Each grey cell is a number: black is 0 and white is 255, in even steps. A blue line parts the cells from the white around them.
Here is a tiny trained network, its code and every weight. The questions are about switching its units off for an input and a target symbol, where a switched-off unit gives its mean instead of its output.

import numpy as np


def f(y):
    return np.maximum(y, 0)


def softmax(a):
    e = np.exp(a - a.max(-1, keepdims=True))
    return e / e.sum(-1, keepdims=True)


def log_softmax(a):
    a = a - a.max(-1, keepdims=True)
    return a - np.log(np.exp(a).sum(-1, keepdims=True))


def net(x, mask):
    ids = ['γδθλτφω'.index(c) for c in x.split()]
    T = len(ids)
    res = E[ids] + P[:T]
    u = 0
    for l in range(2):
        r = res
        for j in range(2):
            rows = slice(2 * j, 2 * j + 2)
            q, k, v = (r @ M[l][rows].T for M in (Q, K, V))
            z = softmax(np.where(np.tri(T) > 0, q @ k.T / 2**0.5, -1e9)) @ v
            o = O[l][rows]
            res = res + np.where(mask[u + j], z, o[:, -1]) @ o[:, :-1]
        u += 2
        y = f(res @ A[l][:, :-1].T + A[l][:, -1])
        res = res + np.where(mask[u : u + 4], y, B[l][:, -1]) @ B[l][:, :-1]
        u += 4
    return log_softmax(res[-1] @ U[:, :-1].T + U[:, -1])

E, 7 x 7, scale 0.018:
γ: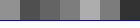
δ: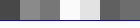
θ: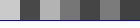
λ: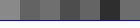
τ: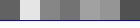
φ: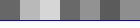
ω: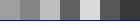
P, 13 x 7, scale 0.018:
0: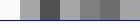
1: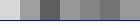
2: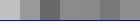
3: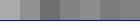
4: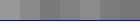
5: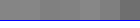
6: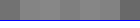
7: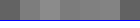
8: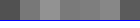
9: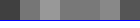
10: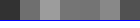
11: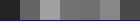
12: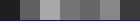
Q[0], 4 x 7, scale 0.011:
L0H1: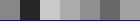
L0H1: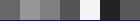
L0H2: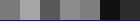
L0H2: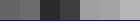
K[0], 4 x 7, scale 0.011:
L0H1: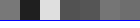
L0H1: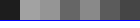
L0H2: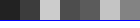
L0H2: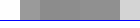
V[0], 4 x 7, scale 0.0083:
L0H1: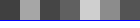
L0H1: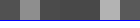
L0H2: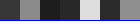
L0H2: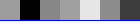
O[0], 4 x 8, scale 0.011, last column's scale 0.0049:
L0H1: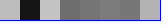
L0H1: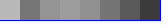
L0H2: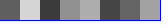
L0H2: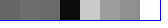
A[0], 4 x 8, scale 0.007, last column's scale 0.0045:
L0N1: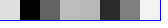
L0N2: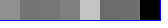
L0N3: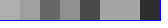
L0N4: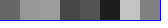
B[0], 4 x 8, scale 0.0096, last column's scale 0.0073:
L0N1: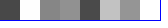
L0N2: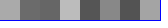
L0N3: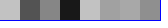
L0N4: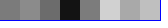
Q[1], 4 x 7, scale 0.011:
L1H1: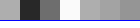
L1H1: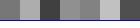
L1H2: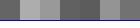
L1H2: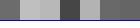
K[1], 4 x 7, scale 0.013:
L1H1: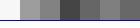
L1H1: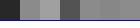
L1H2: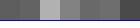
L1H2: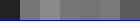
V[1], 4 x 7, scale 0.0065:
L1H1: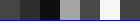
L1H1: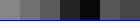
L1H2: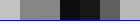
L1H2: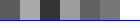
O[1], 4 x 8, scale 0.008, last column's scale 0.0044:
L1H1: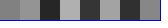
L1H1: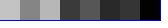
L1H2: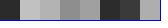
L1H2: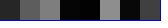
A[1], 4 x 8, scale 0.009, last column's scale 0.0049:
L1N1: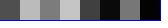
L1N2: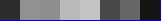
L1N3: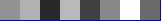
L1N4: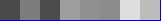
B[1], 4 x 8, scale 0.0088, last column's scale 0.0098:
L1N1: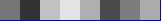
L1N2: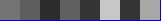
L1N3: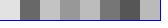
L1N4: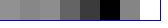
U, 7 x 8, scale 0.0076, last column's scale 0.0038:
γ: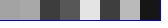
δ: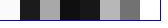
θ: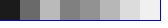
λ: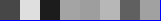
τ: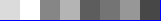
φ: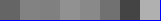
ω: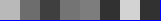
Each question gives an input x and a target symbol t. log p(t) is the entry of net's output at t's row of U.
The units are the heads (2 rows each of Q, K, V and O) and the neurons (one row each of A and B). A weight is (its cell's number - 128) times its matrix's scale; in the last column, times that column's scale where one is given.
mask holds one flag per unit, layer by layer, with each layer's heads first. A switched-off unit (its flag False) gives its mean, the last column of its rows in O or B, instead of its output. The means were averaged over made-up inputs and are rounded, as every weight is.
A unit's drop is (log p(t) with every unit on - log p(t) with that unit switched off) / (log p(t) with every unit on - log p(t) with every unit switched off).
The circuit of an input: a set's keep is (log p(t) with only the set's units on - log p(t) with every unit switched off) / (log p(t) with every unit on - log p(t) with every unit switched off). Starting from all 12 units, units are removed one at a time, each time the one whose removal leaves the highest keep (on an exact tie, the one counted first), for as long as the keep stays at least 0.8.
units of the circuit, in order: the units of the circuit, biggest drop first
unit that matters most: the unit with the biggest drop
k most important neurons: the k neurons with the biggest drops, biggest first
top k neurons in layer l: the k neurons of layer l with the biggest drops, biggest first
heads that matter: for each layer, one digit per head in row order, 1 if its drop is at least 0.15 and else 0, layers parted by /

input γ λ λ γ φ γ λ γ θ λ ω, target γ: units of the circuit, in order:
(L1H2)
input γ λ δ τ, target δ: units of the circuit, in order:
(L1H2 L0N1)
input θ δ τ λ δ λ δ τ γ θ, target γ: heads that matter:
11 / 01
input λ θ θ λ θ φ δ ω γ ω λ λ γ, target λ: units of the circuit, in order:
(L0H2 L1H1)
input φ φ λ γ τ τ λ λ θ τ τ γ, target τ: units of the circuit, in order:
(L0N1 L0H1 L1H2)
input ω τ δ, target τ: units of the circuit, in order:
(L0N1 L1N3)
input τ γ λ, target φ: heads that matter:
01 / 11
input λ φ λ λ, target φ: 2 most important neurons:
(L1N1 L0N3)
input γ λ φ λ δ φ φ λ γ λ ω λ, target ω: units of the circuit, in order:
(L1N4 L1H2 L0N4 L1H1)
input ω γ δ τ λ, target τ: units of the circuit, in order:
(L0N1 L0H2 L0H1)
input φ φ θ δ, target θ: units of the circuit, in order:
(L0H1 L0H2)
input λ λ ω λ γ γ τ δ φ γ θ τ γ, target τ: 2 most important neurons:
(L0N1 L1N4)
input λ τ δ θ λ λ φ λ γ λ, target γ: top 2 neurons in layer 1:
(L1N4 L1N3)
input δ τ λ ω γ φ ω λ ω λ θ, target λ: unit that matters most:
L0H1
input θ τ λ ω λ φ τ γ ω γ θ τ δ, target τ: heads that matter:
10 / 01
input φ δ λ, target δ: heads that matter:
10 / 01
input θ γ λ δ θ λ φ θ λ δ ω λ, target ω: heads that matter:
00 / 11
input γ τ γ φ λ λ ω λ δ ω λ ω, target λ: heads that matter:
01 / 10
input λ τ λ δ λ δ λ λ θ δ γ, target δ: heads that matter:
10 / 01
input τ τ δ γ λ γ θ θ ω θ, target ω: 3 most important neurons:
(L1N4 L0N1 L0N4)
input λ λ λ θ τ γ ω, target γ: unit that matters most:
L0H2
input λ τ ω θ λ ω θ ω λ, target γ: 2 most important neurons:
(L0N4 L1N2)
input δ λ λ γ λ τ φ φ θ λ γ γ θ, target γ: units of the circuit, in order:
(L1H2 L0H2)
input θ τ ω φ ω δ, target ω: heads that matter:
01 / 01
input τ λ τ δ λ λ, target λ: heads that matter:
00 / 01
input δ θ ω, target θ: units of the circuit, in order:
(L0H2 L1H1)
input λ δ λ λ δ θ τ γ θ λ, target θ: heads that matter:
11 / 00
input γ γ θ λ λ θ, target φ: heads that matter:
10 / 11
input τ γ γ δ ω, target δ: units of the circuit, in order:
(L1H2)
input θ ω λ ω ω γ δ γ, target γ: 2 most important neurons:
(L1N2 L1N4)
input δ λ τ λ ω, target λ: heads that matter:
01 / 00
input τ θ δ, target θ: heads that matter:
11 / 01
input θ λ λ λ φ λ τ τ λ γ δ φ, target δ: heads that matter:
10 / 01
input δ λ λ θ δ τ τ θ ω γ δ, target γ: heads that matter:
01 / 01
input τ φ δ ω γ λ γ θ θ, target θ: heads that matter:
01 / 00
